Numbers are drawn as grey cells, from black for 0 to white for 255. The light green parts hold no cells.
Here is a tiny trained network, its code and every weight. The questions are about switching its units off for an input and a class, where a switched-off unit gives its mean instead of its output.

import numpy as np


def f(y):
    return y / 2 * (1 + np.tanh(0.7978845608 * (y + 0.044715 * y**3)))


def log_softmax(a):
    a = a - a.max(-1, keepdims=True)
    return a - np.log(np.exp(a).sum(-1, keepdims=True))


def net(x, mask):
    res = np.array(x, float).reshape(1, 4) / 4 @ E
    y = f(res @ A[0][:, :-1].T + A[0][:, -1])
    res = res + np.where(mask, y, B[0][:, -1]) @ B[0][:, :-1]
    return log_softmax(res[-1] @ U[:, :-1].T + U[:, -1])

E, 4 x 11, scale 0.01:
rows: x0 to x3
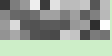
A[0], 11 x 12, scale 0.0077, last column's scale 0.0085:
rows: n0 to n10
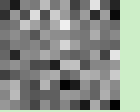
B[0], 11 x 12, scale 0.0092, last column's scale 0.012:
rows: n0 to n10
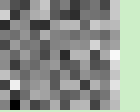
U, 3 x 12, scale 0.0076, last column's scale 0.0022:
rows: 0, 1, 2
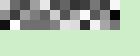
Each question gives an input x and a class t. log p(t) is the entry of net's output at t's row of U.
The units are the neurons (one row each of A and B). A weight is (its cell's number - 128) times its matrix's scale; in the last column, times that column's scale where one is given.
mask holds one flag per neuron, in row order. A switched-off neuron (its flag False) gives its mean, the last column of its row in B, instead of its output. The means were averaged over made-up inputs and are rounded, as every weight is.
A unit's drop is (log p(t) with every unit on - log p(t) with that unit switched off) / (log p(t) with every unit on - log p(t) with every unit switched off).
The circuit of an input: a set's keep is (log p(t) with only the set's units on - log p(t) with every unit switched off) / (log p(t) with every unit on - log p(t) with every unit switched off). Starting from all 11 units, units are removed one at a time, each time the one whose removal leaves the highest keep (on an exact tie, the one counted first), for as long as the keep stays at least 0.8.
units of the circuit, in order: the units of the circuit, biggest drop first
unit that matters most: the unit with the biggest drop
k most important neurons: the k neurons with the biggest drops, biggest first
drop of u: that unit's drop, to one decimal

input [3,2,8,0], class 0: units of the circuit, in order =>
[n5, n1]
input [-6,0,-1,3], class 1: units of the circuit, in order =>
[n10]
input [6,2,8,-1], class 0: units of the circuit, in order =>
[n1, n5]
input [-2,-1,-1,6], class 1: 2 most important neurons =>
[n0, n8]
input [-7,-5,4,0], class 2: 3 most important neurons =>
[n8, n1, n0]
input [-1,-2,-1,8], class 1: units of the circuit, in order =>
[n0, n8]
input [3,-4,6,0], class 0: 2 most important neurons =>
[n5, n10]
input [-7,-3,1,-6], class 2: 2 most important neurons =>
[n8, n1]
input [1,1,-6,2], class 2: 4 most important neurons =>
[n2, n10, n6, n1]
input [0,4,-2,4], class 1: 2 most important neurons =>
[n8, n6]
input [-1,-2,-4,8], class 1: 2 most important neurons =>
[n6, n8]
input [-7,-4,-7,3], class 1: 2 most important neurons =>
[n10, n5]
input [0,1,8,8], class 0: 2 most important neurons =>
[n5, n10]
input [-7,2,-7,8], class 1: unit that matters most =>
n10
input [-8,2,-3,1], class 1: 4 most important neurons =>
[n10, n5, n1, n7]
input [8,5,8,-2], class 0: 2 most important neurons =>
[n1, n5]
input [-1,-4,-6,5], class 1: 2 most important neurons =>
[n8, n5]
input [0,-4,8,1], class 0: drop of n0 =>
-0.1
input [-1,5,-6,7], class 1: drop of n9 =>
0.0
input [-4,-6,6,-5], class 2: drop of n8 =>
0.3
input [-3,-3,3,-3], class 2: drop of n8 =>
0.1
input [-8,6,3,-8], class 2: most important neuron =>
[n8]
